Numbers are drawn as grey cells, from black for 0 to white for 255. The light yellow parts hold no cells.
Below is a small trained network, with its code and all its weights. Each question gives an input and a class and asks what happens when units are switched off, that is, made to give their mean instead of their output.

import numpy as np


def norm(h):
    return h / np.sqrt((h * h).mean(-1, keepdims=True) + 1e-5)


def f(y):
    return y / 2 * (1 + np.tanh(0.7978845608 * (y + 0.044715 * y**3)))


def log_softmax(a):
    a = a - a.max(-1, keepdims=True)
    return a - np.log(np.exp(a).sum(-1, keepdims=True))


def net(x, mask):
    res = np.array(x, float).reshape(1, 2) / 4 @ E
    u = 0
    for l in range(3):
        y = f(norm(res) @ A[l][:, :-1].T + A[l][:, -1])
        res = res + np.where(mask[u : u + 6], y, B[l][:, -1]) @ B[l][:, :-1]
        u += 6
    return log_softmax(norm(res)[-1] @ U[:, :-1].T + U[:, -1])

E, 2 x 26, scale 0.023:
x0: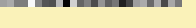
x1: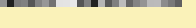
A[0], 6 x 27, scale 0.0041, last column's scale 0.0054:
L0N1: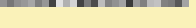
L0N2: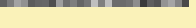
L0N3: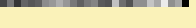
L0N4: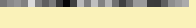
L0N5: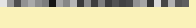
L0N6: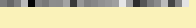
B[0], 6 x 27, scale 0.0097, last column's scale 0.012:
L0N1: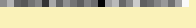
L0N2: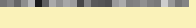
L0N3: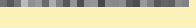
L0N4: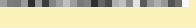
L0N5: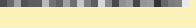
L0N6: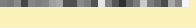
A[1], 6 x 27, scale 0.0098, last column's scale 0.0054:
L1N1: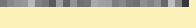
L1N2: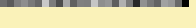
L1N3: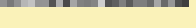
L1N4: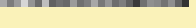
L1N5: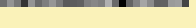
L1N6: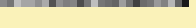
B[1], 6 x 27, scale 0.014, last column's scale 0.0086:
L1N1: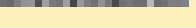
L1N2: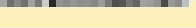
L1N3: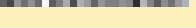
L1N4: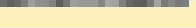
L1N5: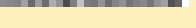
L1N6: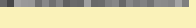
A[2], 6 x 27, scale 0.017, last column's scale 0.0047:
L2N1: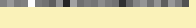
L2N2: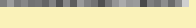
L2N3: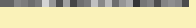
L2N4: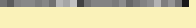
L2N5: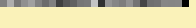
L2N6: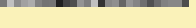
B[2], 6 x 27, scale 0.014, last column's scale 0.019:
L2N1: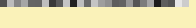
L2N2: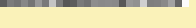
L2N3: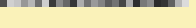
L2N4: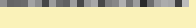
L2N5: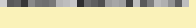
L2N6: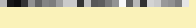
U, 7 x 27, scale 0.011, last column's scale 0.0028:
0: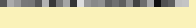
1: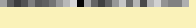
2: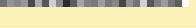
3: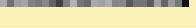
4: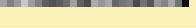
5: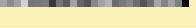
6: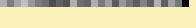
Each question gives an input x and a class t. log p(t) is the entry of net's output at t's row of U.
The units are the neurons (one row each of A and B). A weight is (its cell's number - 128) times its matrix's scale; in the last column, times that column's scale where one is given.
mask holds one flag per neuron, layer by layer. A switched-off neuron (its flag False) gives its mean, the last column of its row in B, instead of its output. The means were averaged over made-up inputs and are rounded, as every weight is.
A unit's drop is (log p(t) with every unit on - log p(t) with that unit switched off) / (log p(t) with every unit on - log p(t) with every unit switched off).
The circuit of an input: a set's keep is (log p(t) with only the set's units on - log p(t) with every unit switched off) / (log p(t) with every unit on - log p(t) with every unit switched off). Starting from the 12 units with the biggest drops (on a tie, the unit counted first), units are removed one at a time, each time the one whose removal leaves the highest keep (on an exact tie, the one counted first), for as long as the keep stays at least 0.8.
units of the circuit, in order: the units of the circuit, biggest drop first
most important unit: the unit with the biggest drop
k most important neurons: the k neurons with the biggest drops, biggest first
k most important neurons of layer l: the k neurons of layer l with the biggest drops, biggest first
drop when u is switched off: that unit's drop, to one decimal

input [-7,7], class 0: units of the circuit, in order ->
L0N4; L2N3
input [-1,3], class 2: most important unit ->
L2N6
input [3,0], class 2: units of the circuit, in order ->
L2N6; L2N3
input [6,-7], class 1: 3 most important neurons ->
L2N6; L0N6; L0N4
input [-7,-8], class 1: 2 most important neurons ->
L2N6; L0N5
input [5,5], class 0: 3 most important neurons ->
L0N4; L2N1; L2N6
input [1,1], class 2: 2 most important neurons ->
L0N1; L0N5
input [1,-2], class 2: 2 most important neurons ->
L0N4; L2N6
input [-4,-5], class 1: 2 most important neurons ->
L0N5; L2N6
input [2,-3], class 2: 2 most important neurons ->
L0N4; L0N1
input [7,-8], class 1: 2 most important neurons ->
L2N6; L0N6
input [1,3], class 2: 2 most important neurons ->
L0N1; L2N6
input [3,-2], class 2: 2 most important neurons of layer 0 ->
L0N4; L0N6
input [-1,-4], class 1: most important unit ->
L0N5
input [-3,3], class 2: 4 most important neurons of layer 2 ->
L2N6; L2N3; L2N1; L2N5
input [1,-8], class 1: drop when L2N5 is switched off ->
0.0
